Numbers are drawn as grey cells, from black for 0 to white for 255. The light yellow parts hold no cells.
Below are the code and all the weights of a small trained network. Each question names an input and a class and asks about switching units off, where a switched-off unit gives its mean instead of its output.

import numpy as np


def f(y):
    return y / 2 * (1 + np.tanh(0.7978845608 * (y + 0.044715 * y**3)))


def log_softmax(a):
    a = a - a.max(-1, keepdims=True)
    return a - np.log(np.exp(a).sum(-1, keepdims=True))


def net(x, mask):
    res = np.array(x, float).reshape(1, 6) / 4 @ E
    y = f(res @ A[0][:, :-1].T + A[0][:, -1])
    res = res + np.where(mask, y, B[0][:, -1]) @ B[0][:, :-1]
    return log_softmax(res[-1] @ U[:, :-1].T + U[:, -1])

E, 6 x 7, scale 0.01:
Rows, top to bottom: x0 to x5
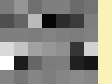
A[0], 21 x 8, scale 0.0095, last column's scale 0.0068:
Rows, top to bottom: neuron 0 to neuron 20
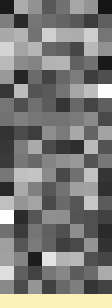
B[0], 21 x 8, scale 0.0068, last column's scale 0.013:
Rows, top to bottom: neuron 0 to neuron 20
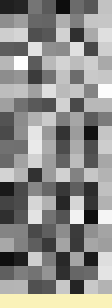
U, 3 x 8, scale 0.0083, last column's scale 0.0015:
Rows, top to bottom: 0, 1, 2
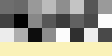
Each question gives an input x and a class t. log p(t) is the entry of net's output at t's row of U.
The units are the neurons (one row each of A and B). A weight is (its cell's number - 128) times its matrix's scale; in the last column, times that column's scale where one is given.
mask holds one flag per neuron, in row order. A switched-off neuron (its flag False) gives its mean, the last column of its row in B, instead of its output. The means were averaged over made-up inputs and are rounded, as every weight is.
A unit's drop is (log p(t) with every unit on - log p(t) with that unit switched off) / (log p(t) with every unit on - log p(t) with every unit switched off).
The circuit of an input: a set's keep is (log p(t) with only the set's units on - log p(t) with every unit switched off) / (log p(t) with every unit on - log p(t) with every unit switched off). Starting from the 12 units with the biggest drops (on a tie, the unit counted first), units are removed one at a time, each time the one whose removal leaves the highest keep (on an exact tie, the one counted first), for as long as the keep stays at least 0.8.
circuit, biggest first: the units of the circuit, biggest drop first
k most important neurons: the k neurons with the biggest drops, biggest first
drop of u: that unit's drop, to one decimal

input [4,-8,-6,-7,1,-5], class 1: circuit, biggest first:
neuron 18
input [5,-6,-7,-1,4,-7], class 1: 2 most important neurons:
neuron 18; neuron 6
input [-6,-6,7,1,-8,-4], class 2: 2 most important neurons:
neuron 2; neuron 15
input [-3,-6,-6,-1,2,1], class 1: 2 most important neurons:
neuron 6; neuron 18
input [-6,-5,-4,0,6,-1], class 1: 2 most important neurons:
neuron 6; neuron 18
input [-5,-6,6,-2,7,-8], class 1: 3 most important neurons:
neuron 18; neuron 6; neuron 19
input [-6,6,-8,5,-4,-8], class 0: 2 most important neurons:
neuron 12; neuron 6
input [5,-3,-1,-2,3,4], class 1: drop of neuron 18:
0.1
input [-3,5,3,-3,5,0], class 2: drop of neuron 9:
0.0
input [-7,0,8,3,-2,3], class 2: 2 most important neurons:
neuron 15; neuron 18
